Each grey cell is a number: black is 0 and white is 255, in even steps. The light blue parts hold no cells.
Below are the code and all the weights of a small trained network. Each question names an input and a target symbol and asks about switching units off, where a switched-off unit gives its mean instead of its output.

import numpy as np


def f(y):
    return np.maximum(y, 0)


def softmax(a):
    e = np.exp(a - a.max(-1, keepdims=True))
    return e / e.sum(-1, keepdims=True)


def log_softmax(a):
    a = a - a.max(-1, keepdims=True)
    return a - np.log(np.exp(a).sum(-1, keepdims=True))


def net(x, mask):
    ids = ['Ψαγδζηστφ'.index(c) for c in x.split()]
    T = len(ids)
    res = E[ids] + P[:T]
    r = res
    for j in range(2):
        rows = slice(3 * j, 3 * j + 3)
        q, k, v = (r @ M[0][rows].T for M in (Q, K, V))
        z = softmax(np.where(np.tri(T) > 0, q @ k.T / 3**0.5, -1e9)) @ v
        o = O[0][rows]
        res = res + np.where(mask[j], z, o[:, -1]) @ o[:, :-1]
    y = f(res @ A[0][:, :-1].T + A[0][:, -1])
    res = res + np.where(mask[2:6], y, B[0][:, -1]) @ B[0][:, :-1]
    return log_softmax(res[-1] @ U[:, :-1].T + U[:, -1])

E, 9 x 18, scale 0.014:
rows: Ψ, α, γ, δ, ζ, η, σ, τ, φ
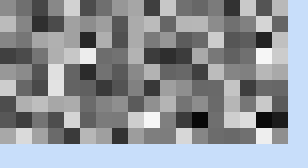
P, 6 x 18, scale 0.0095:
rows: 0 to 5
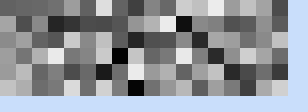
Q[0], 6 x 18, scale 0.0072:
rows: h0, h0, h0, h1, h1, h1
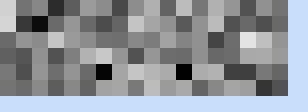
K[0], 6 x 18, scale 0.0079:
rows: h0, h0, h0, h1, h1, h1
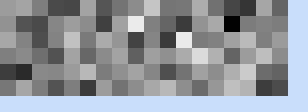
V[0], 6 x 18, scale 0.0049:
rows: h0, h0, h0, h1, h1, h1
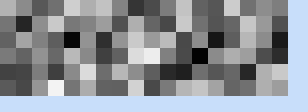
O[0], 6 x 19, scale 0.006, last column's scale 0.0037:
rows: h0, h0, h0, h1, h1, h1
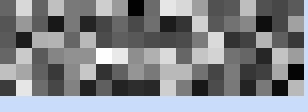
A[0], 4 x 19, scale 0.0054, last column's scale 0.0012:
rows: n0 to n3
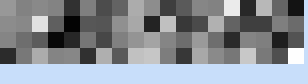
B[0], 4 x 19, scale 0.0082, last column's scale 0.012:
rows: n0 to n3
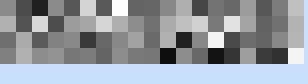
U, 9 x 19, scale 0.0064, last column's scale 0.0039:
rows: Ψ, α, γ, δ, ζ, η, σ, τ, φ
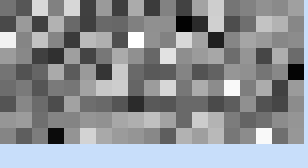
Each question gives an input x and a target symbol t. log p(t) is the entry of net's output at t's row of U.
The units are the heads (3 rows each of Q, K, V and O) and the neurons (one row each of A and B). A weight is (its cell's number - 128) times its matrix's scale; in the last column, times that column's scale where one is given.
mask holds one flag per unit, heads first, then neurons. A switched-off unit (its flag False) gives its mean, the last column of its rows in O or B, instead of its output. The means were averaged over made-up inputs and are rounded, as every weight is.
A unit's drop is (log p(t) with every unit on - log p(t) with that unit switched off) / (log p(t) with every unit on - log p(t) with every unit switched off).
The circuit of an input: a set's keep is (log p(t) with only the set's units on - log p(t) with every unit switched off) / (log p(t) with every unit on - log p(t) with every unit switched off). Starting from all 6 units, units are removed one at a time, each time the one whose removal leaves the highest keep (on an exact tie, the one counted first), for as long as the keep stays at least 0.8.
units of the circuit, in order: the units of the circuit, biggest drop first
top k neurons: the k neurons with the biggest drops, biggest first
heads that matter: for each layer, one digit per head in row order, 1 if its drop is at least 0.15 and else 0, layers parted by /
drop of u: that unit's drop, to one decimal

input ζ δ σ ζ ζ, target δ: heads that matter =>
01
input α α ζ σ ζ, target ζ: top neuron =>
[n0]
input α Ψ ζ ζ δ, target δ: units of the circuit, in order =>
[h1, n1, n2]
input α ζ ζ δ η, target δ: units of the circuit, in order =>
[h1, n2, n1]
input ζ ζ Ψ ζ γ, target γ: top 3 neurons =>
[n1, n3, n2]
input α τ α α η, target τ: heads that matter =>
01
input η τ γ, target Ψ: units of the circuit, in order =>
[h0, n1]
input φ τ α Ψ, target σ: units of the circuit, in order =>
[h0, h1]
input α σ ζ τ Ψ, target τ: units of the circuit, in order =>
[h1, h0]
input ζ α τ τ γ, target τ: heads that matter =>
01
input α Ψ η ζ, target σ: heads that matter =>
10
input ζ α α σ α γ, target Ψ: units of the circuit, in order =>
[h0, n0]
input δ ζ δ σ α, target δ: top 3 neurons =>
[n2, n1, n0]
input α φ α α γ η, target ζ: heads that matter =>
11
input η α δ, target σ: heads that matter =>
11
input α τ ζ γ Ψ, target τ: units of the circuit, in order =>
[h1]
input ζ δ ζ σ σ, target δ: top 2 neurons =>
[n2, n3]
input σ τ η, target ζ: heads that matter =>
10
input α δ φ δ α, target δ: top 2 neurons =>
[n1, n2]
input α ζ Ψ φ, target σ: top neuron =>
[n1]
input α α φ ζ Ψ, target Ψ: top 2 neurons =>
[n1, n0]
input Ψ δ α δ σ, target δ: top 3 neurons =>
[n2, n3, n1]
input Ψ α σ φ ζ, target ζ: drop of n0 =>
0.9
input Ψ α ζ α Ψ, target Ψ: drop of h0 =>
0.3
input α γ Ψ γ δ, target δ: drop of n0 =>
0.0
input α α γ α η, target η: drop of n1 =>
0.9
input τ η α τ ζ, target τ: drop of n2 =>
0.0
